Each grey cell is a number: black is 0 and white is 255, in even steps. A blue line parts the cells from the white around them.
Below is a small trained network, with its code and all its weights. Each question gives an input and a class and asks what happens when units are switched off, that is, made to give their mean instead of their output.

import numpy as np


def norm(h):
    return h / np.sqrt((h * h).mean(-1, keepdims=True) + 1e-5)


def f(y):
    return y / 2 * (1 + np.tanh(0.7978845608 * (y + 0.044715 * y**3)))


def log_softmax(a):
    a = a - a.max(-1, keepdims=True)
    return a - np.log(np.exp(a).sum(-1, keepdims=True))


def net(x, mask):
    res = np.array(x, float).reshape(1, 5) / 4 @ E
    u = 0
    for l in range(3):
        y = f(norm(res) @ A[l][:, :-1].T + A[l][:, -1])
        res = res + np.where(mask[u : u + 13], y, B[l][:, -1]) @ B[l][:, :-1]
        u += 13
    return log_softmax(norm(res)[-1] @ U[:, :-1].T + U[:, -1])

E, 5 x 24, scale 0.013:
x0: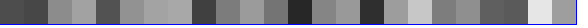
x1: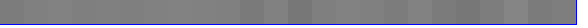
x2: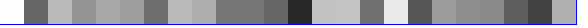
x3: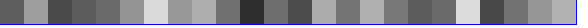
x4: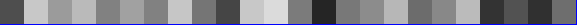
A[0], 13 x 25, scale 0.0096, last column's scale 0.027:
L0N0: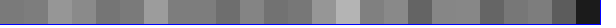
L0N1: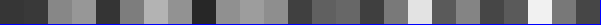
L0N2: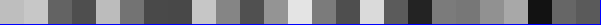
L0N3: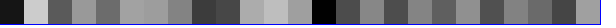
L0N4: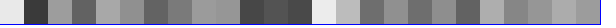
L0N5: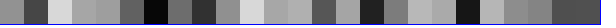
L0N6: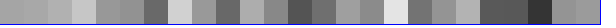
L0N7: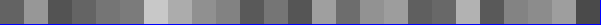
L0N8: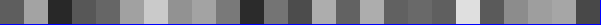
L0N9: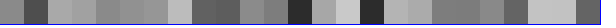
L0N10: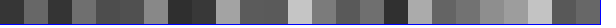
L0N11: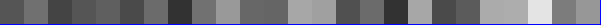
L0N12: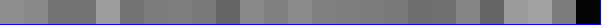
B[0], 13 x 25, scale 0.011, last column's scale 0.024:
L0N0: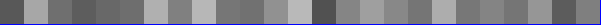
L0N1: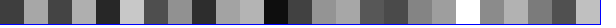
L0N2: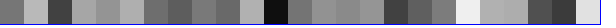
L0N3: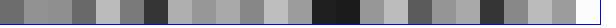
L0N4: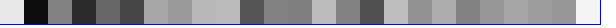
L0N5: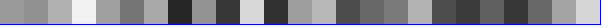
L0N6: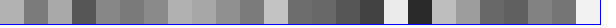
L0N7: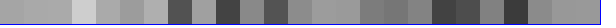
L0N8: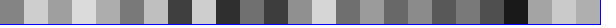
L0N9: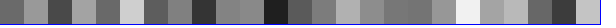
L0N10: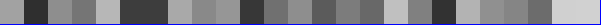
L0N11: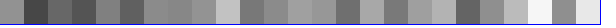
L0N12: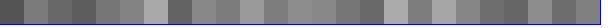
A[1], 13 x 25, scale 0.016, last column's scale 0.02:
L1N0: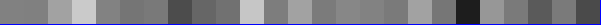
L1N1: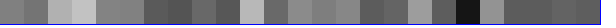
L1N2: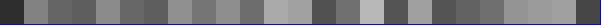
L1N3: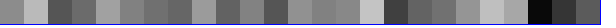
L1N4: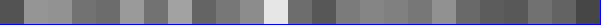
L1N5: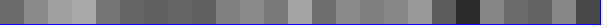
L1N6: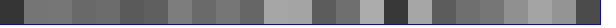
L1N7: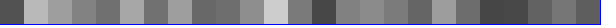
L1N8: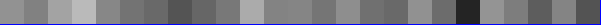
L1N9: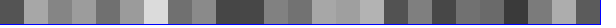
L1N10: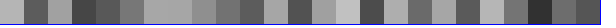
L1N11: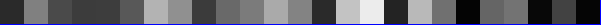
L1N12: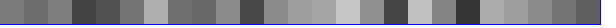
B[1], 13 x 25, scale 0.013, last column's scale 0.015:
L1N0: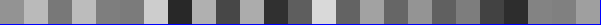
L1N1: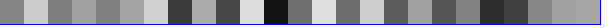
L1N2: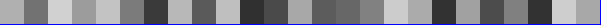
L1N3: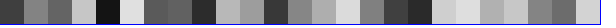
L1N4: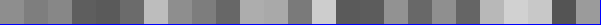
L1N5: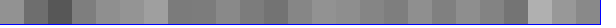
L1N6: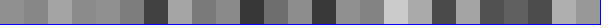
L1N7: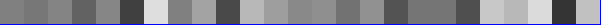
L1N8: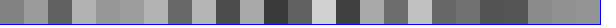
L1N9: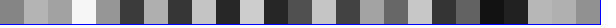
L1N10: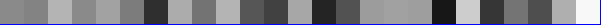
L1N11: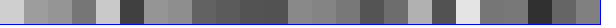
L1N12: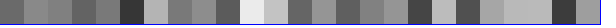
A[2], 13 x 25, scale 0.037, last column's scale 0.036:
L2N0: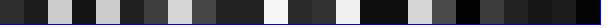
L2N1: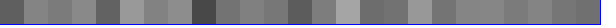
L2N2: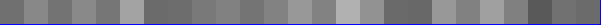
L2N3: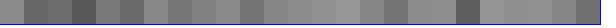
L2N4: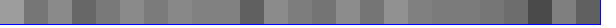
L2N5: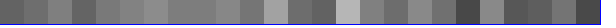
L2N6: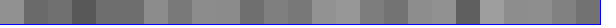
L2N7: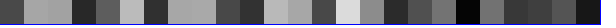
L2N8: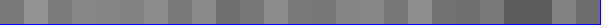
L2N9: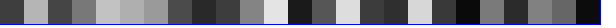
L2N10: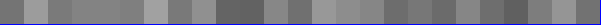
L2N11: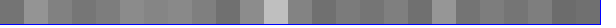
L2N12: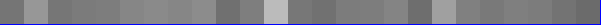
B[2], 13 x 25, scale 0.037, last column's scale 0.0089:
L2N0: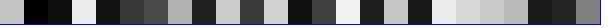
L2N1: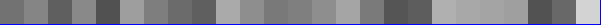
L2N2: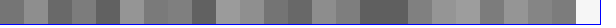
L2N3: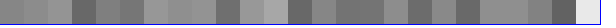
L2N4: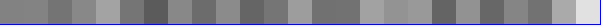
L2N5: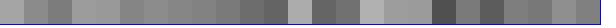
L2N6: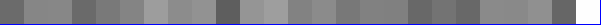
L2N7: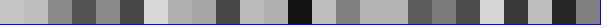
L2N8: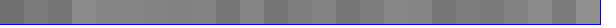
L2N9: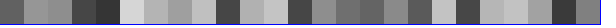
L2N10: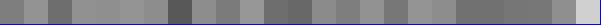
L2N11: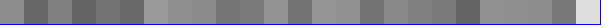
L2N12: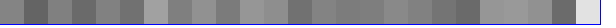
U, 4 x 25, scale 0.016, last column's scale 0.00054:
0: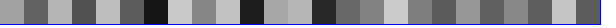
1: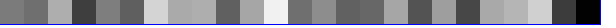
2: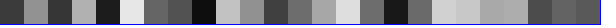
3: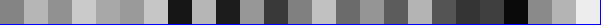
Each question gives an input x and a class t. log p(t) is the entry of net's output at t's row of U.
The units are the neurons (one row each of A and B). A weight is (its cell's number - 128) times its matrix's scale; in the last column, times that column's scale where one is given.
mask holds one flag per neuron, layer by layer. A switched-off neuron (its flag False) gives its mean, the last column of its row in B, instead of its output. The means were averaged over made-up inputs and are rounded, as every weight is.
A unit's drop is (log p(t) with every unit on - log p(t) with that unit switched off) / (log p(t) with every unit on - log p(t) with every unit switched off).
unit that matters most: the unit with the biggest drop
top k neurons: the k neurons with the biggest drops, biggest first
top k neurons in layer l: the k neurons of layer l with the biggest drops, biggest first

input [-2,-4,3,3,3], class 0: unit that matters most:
L0N6
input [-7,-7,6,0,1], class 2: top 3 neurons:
L0N2, L1N3, L0N3
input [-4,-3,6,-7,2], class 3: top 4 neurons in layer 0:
L0N5, L0N3, L0N10, L0N11
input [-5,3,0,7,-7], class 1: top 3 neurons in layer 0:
L0N4, L0N11, L0N5
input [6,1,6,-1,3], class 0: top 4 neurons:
L0N6, L1N10, L0N2, L1N3
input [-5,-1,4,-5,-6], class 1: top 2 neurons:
L0N4, L0N6
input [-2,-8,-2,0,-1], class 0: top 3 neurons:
L0N11, L0N10, L0N9
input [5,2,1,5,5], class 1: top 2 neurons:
L0N6, L0N3
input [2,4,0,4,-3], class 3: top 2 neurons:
L0N8, L0N7
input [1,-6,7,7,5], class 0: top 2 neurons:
L0N6, L0N5
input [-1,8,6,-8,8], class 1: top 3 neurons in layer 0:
L0N6, L0N4, L0N8
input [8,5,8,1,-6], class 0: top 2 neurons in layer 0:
L0N4, L0N2
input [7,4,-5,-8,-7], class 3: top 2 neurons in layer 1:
L1N3, L1N1
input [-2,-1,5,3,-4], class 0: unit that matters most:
L1N10
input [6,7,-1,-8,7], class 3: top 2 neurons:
L0N5, L1N1
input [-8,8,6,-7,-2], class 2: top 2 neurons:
L0N2, L1N3
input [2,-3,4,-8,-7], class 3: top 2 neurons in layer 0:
L0N5, L0N3
